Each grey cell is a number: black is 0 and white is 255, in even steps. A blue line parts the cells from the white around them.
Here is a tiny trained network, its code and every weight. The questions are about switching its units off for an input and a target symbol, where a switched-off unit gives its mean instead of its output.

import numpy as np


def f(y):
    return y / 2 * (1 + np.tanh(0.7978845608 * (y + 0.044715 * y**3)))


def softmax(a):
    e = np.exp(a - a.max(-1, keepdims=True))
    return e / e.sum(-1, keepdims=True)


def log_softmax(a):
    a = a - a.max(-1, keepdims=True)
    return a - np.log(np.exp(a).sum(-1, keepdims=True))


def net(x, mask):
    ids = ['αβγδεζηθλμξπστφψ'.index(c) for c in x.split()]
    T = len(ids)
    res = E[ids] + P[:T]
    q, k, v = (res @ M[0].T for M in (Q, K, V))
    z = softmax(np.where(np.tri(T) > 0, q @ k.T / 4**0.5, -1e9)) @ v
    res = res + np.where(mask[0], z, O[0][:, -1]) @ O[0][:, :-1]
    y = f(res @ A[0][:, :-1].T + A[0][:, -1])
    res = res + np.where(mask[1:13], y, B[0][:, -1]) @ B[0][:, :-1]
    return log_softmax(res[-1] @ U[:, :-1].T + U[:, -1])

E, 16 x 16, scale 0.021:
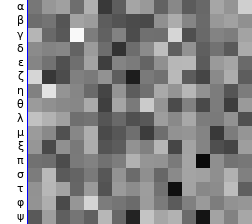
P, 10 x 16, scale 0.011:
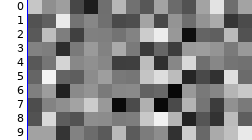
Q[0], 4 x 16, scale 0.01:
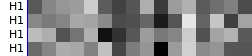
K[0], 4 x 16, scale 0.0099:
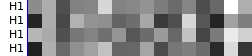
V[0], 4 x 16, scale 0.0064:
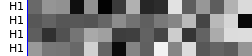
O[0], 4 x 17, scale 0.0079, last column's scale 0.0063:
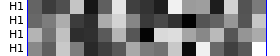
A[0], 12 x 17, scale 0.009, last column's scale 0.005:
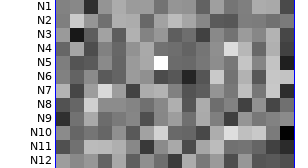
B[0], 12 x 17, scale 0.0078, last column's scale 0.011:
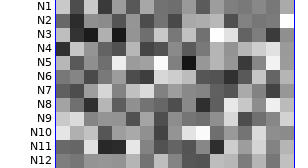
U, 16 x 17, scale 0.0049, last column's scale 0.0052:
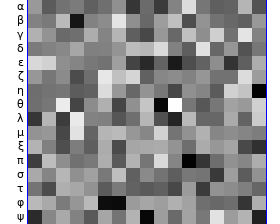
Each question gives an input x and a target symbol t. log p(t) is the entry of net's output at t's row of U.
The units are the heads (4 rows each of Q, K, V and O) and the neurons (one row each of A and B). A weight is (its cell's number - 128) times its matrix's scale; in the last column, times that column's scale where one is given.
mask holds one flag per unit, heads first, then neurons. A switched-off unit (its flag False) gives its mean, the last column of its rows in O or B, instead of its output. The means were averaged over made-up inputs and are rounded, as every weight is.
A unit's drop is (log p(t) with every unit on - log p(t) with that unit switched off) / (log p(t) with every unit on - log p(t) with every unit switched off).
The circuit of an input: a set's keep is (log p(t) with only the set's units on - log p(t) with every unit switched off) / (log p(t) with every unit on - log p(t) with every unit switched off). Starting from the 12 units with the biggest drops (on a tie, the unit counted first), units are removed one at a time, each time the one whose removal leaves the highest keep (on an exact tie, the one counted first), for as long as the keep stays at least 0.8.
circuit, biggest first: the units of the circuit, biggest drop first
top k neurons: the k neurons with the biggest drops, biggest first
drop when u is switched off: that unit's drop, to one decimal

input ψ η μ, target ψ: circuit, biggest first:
(H1, N12, N9)
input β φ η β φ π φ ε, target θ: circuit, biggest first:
(N11, H1)
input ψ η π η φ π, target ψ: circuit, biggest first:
(H1, N2)
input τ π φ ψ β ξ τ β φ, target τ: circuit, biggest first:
(H1, N1, N2)
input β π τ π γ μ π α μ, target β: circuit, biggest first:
(H1)
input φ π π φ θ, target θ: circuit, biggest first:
(H1, N11)
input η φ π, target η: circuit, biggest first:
(H1, N11, N8)
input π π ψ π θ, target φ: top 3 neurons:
(N6, N11, N8)
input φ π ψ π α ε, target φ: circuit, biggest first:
(H1, N8)
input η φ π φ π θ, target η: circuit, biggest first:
(H1, N11, N8, N1)
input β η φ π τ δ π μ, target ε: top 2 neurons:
(N8, N2)
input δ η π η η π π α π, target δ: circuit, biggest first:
(H1, N8)
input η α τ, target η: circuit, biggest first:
(H1, N8, N11, N1)
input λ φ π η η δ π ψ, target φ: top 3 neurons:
(N6, N9, N11)
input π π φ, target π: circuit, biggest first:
(H1, N9)
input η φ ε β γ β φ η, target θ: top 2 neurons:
(N11, N8)
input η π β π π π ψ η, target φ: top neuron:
(N6)
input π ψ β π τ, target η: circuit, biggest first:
(H1, N8, N11)
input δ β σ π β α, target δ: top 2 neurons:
(N8, N9)
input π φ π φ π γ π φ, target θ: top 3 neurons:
(N11, N8, N9)
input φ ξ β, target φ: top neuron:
(N8)
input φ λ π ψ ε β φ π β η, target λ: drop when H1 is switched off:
0.2
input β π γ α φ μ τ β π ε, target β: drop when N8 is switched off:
0.1
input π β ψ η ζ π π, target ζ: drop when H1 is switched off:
0.3
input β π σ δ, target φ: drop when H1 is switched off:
0.3
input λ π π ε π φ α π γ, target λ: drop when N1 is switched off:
0.0
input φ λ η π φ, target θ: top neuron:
(N11)
